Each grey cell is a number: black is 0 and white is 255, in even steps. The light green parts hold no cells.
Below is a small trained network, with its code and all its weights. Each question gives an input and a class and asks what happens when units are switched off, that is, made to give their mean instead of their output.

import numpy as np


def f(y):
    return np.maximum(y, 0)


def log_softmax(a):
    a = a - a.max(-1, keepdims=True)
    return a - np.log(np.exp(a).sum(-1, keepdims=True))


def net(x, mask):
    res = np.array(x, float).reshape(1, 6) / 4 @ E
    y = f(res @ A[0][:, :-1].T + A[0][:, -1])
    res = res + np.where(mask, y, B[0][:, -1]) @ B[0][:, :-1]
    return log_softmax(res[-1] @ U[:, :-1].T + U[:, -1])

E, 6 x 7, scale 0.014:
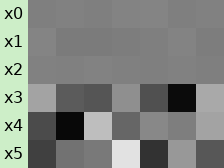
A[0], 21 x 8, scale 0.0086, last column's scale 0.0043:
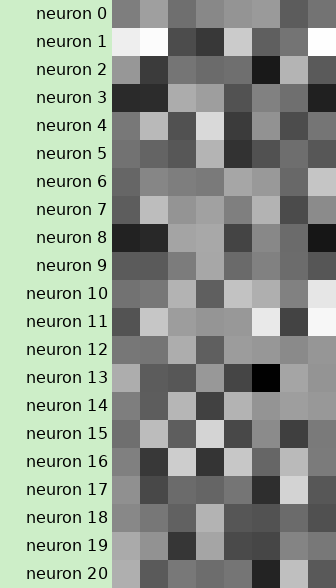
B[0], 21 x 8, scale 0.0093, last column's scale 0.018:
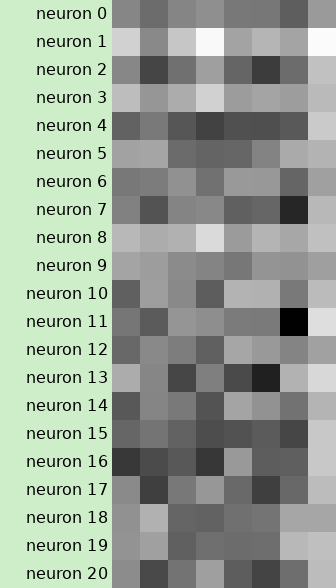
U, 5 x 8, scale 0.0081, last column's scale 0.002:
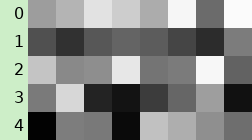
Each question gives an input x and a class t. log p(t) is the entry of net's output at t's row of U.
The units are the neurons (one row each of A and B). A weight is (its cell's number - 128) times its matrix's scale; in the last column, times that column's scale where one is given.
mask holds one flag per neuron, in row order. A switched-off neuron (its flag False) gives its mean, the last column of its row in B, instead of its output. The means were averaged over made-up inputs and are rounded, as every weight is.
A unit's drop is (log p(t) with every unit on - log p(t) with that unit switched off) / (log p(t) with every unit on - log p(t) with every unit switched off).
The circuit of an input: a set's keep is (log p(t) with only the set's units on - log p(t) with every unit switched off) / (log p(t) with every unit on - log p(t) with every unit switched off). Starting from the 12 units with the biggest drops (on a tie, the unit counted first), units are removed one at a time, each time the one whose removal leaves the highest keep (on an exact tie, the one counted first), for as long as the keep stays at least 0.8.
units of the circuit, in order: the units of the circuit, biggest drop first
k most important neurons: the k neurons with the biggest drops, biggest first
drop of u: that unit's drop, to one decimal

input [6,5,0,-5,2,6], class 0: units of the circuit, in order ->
[neuron 8]
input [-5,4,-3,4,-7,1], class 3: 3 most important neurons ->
[neuron 4; neuron 15; neuron 8]
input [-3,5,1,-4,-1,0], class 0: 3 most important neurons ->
[neuron 16; neuron 13; neuron 4]
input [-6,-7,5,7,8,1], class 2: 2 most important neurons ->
[neuron 8; neuron 3]
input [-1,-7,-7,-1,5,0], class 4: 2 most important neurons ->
[neuron 1; neuron 16]
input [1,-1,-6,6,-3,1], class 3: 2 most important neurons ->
[neuron 8; neuron 3]
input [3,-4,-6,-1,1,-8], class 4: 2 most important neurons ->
[neuron 16; neuron 8]
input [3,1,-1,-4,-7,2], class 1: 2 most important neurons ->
[neuron 4; neuron 15]
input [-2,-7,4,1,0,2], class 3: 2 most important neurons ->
[neuron 1; neuron 11]
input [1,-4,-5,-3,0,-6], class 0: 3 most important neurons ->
[neuron 1; neuron 4; neuron 15]
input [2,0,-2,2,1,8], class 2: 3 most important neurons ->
[neuron 8; neuron 3; neuron 16]
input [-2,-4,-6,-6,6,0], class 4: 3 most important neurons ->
[neuron 1; neuron 16; neuron 14]
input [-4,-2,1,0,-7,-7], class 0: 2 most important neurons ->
[neuron 13; neuron 1]
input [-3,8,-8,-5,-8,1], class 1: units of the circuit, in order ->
[neuron 11]
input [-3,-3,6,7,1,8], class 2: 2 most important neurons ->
[neuron 8; neuron 3]
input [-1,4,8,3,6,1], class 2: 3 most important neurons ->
[neuron 8; neuron 3; neuron 11]
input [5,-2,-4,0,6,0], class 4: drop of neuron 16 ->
0.4
